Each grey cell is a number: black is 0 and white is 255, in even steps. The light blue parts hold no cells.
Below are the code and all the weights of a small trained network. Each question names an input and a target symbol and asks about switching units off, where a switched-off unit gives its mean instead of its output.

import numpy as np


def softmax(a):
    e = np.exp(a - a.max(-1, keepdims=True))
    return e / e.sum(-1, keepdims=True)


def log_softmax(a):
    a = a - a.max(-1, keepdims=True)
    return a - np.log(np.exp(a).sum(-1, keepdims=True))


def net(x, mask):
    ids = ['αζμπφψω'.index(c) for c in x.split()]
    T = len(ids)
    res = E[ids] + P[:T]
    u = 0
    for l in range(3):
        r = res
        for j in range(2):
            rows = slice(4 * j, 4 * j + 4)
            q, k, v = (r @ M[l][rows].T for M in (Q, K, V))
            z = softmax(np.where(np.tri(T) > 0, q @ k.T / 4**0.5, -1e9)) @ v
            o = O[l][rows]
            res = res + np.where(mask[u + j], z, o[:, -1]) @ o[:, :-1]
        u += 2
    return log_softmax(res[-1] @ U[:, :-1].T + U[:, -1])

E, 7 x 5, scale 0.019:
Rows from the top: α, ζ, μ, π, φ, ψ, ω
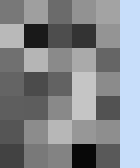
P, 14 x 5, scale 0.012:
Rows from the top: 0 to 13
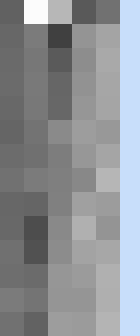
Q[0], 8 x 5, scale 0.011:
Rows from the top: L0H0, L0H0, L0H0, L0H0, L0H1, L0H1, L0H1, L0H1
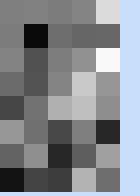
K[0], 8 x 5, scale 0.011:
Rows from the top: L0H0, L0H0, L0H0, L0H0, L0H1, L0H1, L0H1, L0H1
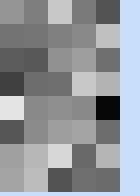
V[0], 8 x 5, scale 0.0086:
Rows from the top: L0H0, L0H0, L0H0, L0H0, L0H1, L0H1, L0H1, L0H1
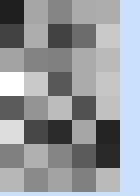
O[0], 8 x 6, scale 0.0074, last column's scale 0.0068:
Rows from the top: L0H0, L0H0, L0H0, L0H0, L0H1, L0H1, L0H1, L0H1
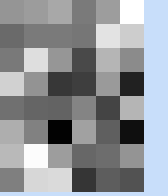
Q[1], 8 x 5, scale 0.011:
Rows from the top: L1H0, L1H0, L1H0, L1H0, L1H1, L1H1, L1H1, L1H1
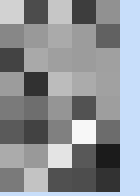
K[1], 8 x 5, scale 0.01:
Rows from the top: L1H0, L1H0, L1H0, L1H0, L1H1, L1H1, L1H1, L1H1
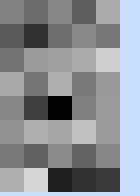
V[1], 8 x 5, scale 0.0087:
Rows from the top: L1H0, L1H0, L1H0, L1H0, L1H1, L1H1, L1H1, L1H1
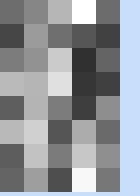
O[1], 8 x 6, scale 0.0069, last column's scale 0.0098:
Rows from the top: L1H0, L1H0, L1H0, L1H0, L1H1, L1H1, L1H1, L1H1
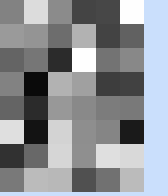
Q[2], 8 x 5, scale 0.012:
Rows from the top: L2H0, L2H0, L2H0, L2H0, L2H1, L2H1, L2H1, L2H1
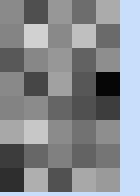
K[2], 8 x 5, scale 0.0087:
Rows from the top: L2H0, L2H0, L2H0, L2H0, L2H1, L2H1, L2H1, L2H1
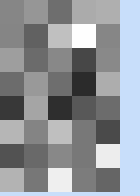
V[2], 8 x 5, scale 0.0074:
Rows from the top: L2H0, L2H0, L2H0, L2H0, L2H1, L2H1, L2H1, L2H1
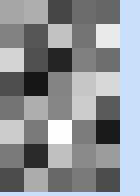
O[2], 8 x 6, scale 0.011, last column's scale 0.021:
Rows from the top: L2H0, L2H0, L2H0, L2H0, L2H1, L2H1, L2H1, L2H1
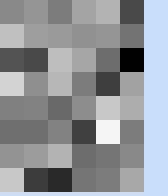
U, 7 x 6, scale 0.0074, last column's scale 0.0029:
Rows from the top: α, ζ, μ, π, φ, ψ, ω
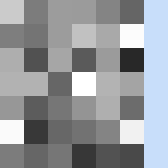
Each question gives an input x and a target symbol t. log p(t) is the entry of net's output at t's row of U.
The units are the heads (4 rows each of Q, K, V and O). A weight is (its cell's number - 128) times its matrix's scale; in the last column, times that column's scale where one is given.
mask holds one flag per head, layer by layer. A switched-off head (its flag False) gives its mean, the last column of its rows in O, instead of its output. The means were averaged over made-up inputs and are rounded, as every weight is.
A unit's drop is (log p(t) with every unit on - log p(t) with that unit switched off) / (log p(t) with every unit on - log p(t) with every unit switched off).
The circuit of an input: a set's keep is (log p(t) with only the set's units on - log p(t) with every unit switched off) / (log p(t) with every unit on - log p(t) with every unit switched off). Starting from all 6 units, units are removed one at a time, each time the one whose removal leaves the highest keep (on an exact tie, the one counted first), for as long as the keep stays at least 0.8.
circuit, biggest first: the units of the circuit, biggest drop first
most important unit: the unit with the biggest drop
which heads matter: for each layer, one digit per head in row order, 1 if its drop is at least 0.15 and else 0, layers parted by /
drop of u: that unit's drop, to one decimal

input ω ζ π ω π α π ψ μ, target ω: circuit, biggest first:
L1H0, L2H0, L0H1
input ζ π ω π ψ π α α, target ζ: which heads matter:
10 / 11 / 10
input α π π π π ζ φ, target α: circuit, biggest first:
L2H0, L1H0, L0H0, L2H1
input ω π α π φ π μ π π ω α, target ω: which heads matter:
10 / 11 / 10
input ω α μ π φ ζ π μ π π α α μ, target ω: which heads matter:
10 / 11 / 10
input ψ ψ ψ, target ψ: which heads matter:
01 / 11 / 11
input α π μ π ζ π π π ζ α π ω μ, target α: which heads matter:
10 / 11 / 11
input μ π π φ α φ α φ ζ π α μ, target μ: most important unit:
L1H1
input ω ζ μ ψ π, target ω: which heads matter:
11 / 11 / 10
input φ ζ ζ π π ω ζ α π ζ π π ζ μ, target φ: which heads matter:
10 / 10 / 11
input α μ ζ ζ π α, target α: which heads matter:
10 / 11 / 11
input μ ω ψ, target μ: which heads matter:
01 / 11 / 11
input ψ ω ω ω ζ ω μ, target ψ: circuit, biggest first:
L2H0, L0H1, L1H0, L1H1
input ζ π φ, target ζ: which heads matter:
10 / 11 / 10
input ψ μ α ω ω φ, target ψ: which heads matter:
01 / 10 / 10
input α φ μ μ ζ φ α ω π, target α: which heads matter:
11 / 11 / 11
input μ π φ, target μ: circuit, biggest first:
L1H1, L2H1, L1H0, L0H1
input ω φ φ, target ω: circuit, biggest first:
L1H0, L2H0, L0H0
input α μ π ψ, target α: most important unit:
L2H0
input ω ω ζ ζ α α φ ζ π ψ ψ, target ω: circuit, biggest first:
L1H0, L2H0, L0H0, L0H1
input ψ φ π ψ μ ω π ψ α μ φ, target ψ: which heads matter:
01 / 11 / 11
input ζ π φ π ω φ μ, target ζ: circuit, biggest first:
L2H0, L1H0, L1H1, L0H0
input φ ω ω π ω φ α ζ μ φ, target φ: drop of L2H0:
0.4
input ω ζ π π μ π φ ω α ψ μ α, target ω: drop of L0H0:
0.3
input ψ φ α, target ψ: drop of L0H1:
0.4
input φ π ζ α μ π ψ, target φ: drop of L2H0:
0.4
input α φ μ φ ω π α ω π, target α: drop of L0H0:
0.4
